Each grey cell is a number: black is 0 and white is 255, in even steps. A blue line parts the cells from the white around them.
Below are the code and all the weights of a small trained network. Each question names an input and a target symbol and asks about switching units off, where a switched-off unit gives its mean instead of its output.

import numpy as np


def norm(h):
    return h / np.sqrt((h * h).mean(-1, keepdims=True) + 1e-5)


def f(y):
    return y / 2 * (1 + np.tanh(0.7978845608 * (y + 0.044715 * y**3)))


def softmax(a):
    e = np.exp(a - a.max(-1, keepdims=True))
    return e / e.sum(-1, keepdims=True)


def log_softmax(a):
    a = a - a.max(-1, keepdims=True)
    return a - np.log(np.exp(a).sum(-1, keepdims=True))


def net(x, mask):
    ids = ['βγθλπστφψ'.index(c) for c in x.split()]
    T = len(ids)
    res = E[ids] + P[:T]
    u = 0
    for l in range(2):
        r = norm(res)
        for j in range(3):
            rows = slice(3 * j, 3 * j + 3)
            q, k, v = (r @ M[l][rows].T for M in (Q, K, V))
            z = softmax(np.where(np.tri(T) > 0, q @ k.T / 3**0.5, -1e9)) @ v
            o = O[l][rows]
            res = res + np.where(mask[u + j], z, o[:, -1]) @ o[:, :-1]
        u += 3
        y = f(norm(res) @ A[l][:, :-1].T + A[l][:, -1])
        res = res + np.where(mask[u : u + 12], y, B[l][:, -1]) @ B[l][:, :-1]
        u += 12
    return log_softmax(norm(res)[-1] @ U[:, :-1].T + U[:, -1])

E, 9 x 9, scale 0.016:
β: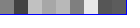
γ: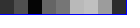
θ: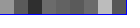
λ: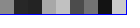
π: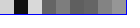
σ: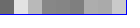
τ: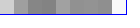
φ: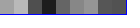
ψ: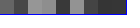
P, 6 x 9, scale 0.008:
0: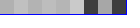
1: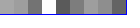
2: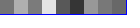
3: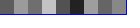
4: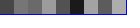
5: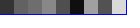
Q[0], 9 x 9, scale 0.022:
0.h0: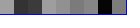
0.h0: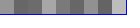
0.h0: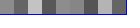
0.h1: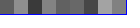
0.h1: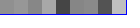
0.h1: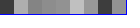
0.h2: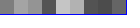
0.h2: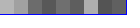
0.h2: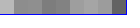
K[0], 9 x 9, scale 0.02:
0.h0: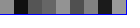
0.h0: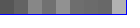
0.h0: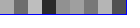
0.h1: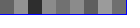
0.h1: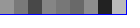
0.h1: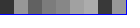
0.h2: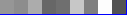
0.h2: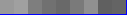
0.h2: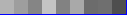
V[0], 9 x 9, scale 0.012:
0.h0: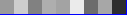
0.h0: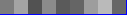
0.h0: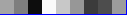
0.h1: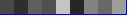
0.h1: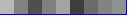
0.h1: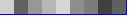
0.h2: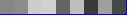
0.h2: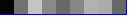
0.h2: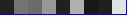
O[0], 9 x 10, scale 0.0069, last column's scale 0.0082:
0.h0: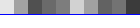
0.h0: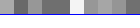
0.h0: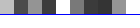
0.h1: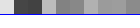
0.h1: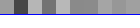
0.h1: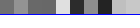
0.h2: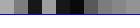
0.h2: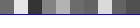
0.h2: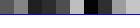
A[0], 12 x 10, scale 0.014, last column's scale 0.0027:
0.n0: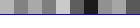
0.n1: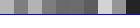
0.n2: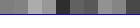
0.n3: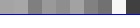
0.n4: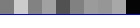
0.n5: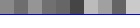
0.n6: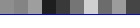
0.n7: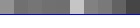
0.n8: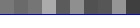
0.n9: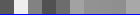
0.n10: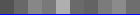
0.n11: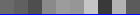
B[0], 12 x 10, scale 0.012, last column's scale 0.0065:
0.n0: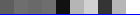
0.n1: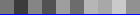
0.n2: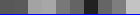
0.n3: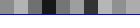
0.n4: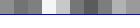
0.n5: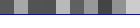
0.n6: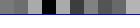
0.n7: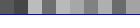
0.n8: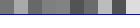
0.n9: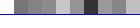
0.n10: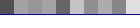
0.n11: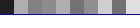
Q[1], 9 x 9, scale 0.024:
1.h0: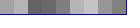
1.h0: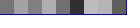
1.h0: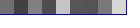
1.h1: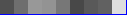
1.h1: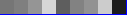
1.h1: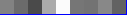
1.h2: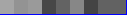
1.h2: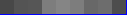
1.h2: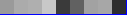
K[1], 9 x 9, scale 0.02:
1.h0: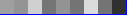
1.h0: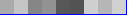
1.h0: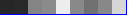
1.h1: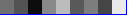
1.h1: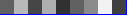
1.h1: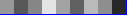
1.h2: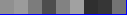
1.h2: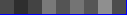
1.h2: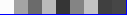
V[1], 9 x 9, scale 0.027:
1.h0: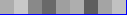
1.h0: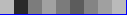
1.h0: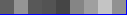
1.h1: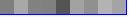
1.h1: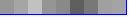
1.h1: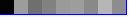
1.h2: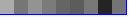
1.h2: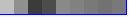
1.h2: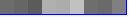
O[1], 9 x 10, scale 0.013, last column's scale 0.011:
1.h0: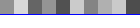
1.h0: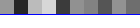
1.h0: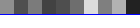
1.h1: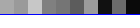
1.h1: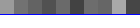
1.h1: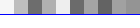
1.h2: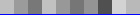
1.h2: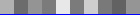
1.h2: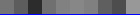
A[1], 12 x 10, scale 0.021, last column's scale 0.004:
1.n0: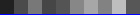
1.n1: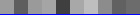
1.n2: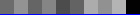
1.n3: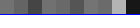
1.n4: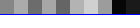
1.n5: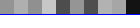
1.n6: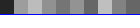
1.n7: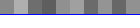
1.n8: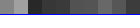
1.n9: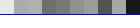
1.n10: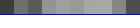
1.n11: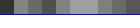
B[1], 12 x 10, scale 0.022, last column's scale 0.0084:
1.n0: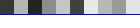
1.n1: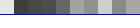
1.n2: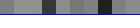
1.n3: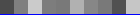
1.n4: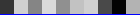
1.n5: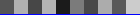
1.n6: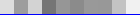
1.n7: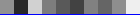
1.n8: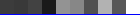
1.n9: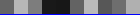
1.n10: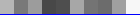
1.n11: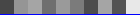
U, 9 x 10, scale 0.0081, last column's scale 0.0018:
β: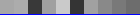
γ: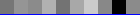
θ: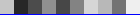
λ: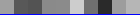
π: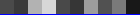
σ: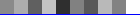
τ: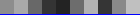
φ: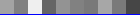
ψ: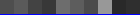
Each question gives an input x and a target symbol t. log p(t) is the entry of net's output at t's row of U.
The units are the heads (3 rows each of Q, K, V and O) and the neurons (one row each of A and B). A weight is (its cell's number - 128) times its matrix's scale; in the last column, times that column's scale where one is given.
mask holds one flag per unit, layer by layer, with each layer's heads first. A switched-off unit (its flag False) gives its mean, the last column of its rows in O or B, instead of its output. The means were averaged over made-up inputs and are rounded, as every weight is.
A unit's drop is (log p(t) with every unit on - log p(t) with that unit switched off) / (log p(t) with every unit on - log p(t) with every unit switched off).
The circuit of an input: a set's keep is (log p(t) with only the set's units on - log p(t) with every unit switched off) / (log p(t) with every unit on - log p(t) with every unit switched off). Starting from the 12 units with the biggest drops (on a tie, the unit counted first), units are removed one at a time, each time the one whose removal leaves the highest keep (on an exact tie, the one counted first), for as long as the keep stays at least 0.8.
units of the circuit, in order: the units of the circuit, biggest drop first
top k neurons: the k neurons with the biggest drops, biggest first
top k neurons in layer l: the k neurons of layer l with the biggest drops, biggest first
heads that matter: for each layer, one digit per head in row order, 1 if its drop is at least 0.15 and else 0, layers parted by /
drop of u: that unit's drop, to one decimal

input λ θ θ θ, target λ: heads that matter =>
100 / 101
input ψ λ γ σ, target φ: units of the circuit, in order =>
[1.n6]
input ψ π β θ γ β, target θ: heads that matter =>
111 / 100
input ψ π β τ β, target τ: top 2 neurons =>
[1.n2, 1.n10]
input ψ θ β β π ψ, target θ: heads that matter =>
001 / 100
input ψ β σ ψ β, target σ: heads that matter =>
101 / 100
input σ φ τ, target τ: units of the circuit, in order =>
[1.h1, 1.n9]
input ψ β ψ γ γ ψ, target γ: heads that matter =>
001 / 010
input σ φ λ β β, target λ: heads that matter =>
101 / 110
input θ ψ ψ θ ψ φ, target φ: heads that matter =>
011 / 000
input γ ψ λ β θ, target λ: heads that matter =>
101 / 010
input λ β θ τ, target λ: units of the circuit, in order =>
[0.h0, 1.h0, 0.n0]
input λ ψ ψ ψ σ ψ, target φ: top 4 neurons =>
[1.n6, 0.n3, 0.n6, 0.n11]
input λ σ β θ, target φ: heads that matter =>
101 / 101
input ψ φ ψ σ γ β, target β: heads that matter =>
001 / 010
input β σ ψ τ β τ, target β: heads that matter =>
111 / 111
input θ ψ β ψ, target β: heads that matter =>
000 / 011
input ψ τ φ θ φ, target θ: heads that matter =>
010 / 100
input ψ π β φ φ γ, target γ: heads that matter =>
010 / 010
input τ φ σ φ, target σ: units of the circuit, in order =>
[1.h0]
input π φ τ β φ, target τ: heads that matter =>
101 / 000
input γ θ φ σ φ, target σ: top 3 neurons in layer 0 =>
[0.n6, 0.n4, 0.n9]
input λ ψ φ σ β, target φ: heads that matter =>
000 / 101
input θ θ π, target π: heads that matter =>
100 / 100
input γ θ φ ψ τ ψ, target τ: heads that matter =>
100 / 110
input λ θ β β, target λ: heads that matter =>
100 / 101
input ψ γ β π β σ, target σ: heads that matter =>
100 / 000
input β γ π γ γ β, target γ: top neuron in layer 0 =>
[0.n2]
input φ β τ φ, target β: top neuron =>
[1.n0]
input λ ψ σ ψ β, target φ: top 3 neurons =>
[1.n6, 0.n11, 0.n3]
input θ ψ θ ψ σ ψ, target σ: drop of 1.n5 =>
0.3
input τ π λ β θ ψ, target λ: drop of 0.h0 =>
1.0
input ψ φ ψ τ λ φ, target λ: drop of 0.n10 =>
0.0
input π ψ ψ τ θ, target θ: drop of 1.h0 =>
0.4
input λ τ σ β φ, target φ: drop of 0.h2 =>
0.1
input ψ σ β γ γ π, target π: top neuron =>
[0.n5]
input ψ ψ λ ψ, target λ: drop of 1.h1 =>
0.2
